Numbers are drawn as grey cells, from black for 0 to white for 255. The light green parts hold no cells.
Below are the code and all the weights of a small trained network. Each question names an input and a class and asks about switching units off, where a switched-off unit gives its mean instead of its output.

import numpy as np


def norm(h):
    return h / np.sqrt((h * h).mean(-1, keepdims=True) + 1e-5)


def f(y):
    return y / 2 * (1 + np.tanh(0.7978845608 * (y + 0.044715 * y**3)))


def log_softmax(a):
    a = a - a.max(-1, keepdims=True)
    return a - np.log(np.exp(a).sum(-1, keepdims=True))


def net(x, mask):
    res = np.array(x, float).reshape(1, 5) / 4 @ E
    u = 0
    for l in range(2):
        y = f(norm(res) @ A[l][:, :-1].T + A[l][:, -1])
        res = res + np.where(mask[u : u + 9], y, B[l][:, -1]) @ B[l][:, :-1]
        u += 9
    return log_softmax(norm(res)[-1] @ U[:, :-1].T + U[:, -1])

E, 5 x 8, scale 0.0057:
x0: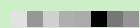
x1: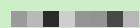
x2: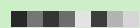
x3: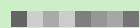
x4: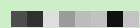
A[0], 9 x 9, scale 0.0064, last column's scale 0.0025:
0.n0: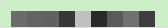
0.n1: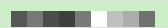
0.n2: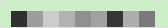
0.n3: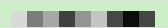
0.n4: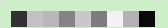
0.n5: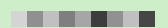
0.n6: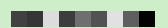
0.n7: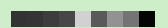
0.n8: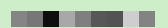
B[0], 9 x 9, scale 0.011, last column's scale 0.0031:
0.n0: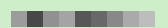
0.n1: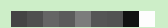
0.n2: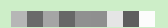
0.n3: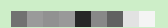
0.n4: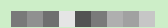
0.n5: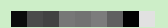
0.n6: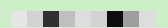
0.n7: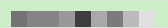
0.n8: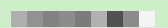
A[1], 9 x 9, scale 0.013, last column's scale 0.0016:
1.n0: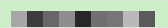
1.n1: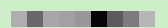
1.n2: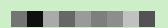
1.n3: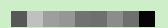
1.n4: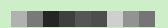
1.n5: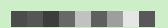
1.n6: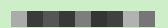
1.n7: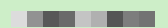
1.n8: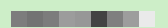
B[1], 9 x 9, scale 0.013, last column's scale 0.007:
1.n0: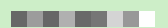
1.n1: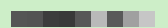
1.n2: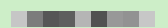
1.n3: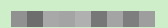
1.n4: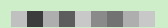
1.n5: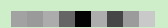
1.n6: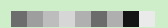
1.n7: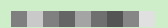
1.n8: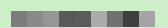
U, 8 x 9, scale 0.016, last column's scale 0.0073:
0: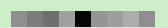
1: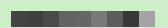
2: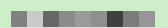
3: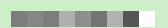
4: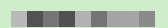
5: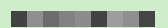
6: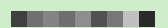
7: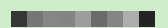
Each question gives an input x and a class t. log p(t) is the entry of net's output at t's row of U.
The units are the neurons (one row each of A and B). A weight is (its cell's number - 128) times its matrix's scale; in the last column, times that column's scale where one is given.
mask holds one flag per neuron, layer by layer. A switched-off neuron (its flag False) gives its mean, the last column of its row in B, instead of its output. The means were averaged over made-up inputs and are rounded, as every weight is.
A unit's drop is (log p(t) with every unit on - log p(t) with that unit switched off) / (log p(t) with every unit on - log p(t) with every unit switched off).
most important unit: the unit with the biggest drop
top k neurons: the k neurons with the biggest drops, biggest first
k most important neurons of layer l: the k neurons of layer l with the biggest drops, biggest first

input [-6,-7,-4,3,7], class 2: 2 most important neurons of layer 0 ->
0.n6, 0.n5
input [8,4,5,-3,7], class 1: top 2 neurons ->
1.n1, 0.n5
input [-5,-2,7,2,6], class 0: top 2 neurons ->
1.n5, 0.n4
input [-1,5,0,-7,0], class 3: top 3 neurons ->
1.n6, 0.n6, 1.n0
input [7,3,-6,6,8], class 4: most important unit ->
0.n2
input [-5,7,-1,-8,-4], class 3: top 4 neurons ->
1.n6, 0.n6, 0.n1, 1.n5
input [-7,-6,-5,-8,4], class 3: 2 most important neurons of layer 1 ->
1.n6, 1.n1
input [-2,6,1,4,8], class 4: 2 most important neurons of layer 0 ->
0.n2, 0.n6
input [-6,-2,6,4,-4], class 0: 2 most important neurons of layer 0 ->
0.n7, 0.n4
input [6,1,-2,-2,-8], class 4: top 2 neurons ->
1.n4, 0.n1
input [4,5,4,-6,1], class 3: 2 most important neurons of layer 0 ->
0.n8, 0.n6
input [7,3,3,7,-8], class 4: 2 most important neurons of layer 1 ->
1.n4, 1.n6
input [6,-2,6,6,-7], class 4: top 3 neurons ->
1.n4, 1.n6, 0.n1
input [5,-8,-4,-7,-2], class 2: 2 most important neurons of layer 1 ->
1.n7, 1.n1
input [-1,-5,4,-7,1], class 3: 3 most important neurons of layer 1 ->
1.n6, 1.n0, 1.n1
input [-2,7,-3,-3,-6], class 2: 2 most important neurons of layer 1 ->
1.n7, 1.n2
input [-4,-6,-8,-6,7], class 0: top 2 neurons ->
0.n3, 1.n4
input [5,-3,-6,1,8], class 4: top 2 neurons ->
1.n2, 0.n2
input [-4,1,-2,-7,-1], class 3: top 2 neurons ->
1.n6, 0.n5
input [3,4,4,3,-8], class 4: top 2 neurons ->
1.n4, 0.n6
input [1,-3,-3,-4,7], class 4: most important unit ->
1.n2
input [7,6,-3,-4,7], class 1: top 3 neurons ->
1.n1, 0.n5, 0.n6
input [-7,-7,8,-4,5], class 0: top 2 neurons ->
1.n5, 0.n7
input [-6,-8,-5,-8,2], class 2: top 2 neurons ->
0.n6, 0.n5
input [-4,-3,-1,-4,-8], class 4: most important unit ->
1.n4
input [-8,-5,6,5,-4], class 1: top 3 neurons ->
0.n1, 1.n0, 0.n3
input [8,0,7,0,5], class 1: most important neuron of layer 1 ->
1.n1
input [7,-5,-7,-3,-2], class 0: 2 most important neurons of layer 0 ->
0.n3, 0.n1
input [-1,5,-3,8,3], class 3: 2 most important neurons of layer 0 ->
0.n6, 0.n2
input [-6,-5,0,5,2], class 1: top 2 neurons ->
0.n1, 0.n8
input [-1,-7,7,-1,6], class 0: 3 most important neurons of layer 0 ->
0.n7, 0.n4, 0.n0
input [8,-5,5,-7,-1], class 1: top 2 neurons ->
1.n1, 0.n5
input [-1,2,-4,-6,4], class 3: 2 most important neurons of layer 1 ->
1.n6, 1.n5
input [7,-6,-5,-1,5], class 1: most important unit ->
0.n5
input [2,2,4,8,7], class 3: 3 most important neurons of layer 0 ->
0.n2, 0.n4, 0.n0
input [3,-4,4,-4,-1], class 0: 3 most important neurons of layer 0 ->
0.n0, 0.n7, 0.n1
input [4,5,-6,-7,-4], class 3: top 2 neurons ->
1.n6, 1.n5
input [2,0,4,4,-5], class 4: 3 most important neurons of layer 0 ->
0.n3, 0.n6, 0.n7
